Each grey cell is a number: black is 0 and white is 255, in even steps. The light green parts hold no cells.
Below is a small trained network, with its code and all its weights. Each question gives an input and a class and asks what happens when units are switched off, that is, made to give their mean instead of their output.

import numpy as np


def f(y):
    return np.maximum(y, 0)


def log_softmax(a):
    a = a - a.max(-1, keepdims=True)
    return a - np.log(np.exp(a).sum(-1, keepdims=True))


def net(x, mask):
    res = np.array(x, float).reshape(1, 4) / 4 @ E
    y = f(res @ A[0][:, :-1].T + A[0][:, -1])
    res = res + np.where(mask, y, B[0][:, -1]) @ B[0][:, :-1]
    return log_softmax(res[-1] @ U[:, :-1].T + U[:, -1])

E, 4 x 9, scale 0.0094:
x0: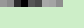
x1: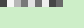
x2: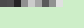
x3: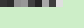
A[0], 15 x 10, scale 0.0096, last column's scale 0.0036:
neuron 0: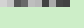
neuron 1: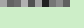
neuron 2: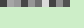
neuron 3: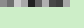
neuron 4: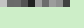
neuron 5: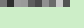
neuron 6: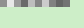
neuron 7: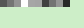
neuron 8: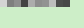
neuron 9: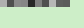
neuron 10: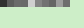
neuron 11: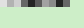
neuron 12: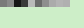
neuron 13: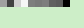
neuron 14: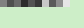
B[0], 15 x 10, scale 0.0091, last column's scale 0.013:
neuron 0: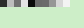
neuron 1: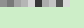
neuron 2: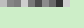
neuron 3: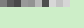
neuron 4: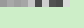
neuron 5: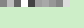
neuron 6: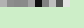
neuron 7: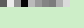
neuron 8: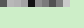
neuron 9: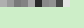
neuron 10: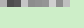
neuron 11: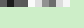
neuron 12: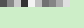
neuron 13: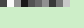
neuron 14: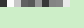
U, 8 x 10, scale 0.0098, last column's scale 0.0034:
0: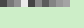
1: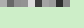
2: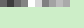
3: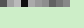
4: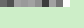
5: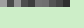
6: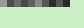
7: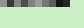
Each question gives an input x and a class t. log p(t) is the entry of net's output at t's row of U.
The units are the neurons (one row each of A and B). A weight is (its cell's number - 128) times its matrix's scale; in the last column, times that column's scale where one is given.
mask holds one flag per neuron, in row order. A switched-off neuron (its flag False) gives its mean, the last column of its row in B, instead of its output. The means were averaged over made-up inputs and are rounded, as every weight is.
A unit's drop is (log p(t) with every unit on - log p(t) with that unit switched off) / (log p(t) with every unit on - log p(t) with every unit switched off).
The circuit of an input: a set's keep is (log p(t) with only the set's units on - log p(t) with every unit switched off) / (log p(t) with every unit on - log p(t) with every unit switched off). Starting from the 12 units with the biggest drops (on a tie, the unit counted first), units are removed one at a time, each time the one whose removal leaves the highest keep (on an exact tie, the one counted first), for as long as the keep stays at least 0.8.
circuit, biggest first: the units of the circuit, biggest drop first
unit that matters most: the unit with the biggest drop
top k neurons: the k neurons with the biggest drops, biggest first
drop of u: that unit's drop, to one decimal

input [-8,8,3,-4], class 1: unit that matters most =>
neuron 6
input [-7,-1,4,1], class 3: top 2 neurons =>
[neuron 7; neuron 13]
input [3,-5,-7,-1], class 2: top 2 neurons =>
[neuron 11; neuron 3]
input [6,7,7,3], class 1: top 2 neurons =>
[neuron 2; neuron 11]
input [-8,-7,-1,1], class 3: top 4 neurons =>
[neuron 13; neuron 7; neuron 6; neuron 2]
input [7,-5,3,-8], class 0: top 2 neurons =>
[neuron 0; neuron 8]
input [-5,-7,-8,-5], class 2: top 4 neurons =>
[neuron 11; neuron 3; neuron 6; neuron 2]
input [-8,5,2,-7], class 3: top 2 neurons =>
[neuron 7; neuron 5]
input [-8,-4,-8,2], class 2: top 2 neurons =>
[neuron 3; neuron 11]
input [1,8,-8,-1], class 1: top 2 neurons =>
[neuron 6; neuron 2]
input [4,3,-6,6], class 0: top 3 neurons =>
[neuron 14; neuron 2; neuron 12]
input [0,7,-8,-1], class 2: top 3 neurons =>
[neuron 11; neuron 3; neuron 9]
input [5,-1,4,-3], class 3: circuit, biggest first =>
[neuron 12; neuron 11]
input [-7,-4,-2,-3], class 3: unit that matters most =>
neuron 13
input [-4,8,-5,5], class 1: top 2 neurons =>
[neuron 2; neuron 6]
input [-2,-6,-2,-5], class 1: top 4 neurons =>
[neuron 9; neuron 1; neuron 4; neuron 14]
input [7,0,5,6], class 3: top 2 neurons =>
[neuron 12; neuron 14]
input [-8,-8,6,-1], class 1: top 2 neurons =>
[neuron 1; neuron 14]
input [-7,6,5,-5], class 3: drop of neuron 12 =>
-0.1
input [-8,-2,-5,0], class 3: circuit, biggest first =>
[neuron 13]
